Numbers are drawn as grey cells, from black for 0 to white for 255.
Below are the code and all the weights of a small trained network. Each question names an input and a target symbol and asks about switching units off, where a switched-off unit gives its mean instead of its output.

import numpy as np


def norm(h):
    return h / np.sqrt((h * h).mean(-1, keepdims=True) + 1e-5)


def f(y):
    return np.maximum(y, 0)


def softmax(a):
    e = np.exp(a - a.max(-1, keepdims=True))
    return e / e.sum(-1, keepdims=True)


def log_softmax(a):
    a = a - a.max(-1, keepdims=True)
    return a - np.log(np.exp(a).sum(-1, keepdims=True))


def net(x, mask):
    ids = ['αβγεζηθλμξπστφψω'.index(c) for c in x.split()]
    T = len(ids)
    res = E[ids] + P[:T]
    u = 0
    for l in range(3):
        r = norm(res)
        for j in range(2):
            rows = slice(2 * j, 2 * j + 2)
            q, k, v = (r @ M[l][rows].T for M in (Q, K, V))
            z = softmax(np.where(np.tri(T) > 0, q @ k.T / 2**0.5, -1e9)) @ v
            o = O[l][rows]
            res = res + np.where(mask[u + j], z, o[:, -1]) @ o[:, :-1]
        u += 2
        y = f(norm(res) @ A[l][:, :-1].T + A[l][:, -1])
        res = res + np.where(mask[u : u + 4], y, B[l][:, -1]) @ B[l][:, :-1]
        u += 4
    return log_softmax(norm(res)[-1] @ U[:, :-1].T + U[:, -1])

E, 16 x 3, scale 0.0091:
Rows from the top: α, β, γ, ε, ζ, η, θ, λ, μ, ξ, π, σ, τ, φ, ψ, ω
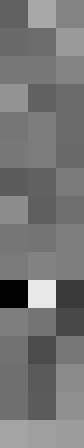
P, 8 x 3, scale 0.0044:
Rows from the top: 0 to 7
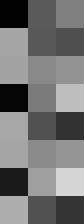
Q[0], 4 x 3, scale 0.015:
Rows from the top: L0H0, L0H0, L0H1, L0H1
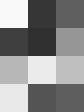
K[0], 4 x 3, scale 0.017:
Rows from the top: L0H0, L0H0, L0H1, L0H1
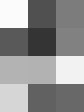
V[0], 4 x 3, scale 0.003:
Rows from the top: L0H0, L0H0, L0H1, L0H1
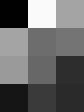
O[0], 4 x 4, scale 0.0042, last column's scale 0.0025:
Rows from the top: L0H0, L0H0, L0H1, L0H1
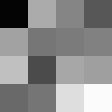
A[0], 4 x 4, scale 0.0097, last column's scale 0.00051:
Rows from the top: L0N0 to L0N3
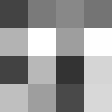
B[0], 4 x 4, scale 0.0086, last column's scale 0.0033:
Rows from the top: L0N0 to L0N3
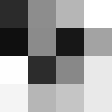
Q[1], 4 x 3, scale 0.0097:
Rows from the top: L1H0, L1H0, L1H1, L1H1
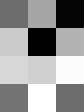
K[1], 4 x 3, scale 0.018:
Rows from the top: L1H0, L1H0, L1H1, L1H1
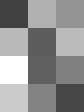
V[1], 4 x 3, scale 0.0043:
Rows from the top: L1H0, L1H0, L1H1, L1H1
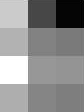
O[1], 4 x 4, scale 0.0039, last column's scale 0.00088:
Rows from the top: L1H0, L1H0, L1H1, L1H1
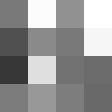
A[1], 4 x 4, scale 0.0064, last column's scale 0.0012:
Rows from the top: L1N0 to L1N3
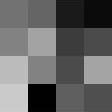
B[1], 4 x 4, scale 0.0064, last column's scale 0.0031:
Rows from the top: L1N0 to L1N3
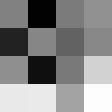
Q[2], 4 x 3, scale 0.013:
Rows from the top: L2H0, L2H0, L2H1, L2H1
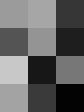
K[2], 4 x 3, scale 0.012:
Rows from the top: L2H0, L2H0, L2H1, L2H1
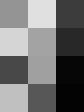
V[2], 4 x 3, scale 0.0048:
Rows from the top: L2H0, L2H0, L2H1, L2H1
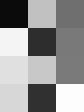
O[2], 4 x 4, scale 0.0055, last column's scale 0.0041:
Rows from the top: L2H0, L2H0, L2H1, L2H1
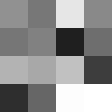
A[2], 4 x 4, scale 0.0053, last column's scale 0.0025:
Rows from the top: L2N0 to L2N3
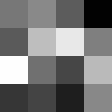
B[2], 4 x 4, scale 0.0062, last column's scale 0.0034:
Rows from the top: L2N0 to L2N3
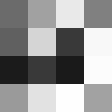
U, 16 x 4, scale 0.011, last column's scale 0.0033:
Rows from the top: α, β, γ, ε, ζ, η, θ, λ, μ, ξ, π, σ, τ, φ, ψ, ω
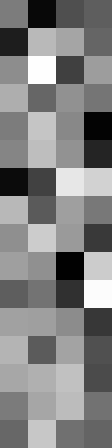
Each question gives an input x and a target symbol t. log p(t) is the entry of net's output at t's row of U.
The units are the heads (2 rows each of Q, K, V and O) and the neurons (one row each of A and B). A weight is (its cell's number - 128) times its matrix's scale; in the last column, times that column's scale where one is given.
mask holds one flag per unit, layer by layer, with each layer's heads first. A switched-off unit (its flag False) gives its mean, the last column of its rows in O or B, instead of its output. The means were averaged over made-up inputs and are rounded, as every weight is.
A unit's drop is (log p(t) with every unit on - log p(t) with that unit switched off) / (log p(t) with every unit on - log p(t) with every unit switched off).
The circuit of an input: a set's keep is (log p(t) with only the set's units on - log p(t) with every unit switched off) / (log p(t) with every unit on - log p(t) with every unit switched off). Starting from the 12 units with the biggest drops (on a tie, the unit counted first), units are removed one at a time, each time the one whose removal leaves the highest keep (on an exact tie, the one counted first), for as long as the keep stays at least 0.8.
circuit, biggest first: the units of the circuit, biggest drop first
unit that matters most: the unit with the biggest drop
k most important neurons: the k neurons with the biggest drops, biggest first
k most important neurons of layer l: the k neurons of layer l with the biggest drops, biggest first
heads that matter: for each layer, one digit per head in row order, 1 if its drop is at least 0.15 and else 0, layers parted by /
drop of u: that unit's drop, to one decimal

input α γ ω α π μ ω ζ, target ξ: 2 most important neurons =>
L0N1, L0N2
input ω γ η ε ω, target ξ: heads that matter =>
00 / 01 / 10
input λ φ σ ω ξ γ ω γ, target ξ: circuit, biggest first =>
L0N1, L2H1
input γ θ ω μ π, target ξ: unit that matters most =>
L0N2
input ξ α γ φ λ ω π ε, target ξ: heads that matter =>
00 / 01 / 01
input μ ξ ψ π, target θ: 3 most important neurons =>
L0N2, L0N3, L1N3
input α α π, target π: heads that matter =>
00 / 01 / 11
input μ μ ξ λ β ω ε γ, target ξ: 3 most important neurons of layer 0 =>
L0N1, L0N0, L0N2
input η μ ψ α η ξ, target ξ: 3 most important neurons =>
L0N1, L0N3, L2N2
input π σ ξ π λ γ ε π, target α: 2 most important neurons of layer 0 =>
L0N2, L0N3
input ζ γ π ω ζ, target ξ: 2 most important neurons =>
L0N1, L0N3
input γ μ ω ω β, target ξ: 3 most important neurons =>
L0N1, L2N2, L0N2
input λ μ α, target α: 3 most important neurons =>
L0N1, L0N2, L1N0
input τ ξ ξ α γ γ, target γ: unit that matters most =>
L0N3
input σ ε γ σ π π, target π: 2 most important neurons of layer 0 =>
L0N1, L0N2
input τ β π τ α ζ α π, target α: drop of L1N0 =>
0.2
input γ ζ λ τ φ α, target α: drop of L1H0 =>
0.1
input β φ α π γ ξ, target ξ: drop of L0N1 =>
0.4
